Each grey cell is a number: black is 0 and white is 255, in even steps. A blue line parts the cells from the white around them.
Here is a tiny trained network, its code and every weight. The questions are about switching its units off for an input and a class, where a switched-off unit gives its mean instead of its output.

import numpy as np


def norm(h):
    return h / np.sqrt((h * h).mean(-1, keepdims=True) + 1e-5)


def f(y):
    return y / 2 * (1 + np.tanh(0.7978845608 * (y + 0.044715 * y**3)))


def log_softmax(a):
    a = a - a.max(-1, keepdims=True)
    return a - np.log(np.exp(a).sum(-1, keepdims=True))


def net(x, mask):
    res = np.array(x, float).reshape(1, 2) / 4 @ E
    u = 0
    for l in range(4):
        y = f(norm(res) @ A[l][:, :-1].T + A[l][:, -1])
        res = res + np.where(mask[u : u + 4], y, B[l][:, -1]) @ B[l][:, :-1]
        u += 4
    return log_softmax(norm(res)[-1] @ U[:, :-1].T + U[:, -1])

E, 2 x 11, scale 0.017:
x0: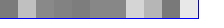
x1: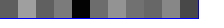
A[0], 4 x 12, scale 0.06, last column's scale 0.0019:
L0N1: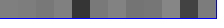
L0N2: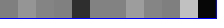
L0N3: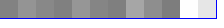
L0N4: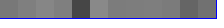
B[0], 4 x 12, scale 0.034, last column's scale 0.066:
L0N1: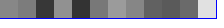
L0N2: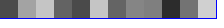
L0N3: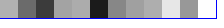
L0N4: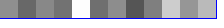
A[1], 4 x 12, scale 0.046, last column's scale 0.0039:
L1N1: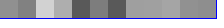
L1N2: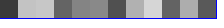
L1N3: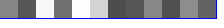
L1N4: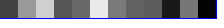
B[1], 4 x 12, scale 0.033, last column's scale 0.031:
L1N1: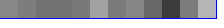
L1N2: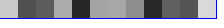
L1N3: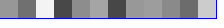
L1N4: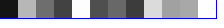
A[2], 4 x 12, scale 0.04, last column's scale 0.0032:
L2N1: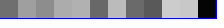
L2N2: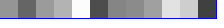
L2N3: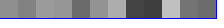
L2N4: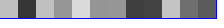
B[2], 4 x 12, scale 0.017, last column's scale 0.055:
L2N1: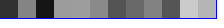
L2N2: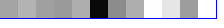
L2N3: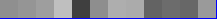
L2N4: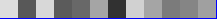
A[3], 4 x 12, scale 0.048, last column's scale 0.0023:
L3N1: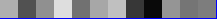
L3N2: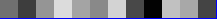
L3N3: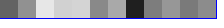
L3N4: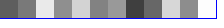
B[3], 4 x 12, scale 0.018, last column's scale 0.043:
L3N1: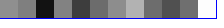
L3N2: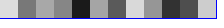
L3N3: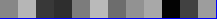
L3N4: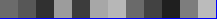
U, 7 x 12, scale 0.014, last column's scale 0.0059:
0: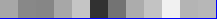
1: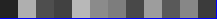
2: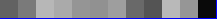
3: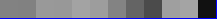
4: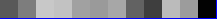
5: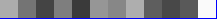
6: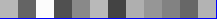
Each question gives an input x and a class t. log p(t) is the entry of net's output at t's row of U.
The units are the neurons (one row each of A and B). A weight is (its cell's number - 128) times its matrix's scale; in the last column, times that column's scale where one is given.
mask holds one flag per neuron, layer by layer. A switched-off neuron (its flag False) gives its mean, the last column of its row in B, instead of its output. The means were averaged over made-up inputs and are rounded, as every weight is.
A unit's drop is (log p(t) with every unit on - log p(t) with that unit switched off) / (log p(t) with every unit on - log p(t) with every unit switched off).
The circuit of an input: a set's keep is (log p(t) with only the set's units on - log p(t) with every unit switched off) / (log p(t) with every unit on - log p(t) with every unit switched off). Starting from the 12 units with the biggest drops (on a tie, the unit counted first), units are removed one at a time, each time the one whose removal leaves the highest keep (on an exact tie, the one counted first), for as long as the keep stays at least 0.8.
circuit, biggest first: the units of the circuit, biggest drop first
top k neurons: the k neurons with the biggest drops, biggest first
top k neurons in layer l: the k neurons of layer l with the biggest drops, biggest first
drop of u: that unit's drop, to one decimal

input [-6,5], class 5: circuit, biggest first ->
[L0N3]
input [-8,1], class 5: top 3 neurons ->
[L0N2 L0N3 L1N4]
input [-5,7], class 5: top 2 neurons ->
[L0N1 L0N3]
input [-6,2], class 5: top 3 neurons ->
[L0N1 L0N2 L0N3]
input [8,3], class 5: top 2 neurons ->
[L0N2 L0N3]
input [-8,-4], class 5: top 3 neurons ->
[L0N3 L0N2 L0N4]
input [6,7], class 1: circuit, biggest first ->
[L1N4 L0N2]
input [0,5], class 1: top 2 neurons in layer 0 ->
[L0N2 L0N3]
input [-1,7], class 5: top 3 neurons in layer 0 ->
[L0N1 L0N4 L0N3]
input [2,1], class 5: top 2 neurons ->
[L0N2 L0N3]
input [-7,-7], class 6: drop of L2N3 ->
0.0
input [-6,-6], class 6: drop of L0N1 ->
1.2
